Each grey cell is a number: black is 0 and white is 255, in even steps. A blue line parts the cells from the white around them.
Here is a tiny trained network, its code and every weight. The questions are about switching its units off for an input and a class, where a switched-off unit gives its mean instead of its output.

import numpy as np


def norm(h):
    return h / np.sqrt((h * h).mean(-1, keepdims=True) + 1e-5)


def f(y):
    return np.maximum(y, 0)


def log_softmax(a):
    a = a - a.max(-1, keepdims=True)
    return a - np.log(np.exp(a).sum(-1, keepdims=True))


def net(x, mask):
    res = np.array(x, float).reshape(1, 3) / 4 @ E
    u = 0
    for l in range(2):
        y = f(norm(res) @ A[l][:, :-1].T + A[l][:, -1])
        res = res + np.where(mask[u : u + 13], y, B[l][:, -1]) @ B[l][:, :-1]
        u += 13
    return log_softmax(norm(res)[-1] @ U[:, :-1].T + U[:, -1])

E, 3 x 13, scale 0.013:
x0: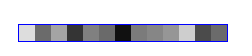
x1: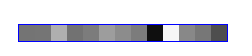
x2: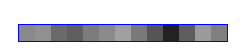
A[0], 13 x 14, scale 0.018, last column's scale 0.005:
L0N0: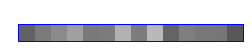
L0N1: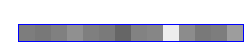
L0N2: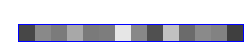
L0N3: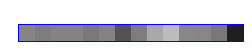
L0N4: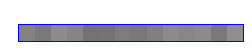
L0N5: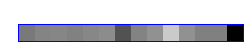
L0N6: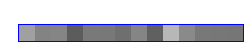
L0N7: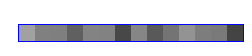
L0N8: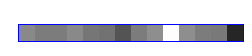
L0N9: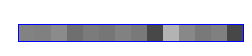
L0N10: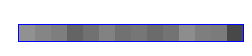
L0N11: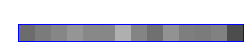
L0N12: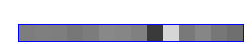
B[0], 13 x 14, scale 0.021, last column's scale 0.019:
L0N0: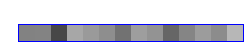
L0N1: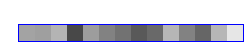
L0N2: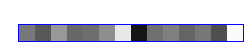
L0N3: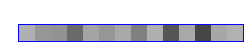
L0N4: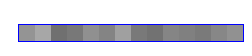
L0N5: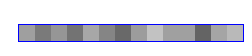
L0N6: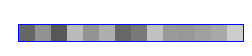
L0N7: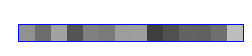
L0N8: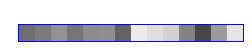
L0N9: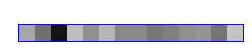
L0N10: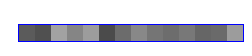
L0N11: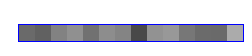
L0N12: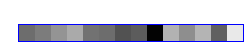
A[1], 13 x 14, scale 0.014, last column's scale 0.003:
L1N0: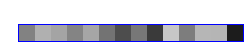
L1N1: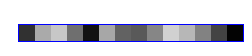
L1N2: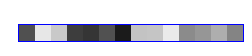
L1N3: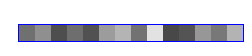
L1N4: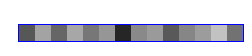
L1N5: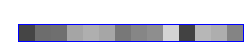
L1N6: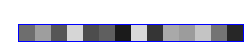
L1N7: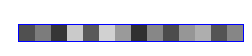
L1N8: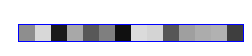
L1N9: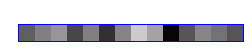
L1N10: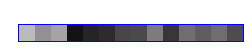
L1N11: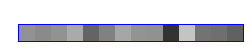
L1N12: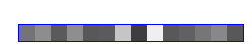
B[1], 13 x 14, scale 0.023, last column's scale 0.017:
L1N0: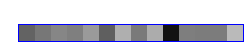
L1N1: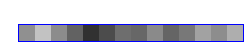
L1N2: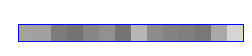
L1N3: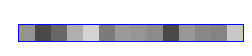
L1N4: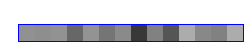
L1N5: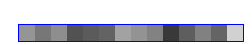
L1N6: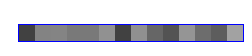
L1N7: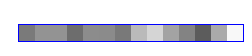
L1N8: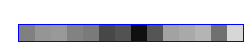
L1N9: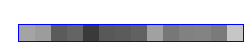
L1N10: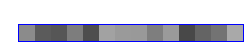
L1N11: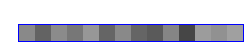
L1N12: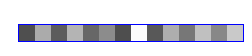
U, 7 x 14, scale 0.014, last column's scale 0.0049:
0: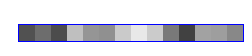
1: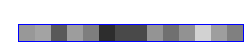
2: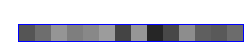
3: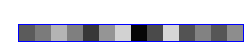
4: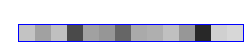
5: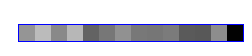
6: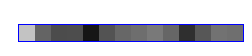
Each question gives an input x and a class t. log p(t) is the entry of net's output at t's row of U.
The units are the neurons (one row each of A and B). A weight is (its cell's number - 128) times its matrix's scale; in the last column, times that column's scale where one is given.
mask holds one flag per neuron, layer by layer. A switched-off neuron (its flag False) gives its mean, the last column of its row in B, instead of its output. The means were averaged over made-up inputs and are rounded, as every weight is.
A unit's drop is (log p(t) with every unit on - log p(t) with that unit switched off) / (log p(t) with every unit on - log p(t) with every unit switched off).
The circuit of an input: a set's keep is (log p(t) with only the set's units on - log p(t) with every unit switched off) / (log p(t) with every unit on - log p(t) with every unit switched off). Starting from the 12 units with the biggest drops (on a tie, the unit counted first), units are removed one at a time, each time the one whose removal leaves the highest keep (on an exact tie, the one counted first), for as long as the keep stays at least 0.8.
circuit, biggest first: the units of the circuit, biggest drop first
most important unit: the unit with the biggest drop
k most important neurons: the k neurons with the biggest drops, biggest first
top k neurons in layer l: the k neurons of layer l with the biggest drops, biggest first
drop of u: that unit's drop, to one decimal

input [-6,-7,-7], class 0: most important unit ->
L0N8
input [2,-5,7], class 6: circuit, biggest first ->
(L0N6, L0N8)
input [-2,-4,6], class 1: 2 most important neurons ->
(L0N2, L0N12)
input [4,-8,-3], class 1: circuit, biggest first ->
(L0N2, L1N8)
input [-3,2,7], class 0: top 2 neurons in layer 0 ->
(L0N12, L0N1)
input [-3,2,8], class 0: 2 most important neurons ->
(L0N12, L0N1)
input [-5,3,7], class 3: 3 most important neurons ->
(L0N2, L0N6, L0N9)
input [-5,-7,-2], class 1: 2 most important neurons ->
(L0N2, L1N8)
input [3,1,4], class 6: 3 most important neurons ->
(L0N12, L0N7, L1N9)
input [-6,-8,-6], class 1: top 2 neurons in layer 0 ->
(L0N2, L0N0)
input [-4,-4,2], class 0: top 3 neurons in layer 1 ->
(L1N7, L1N12, L1N3)
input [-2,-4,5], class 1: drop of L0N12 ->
0.2
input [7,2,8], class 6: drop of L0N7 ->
0.8
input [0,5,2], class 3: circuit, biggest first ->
(L0N2)
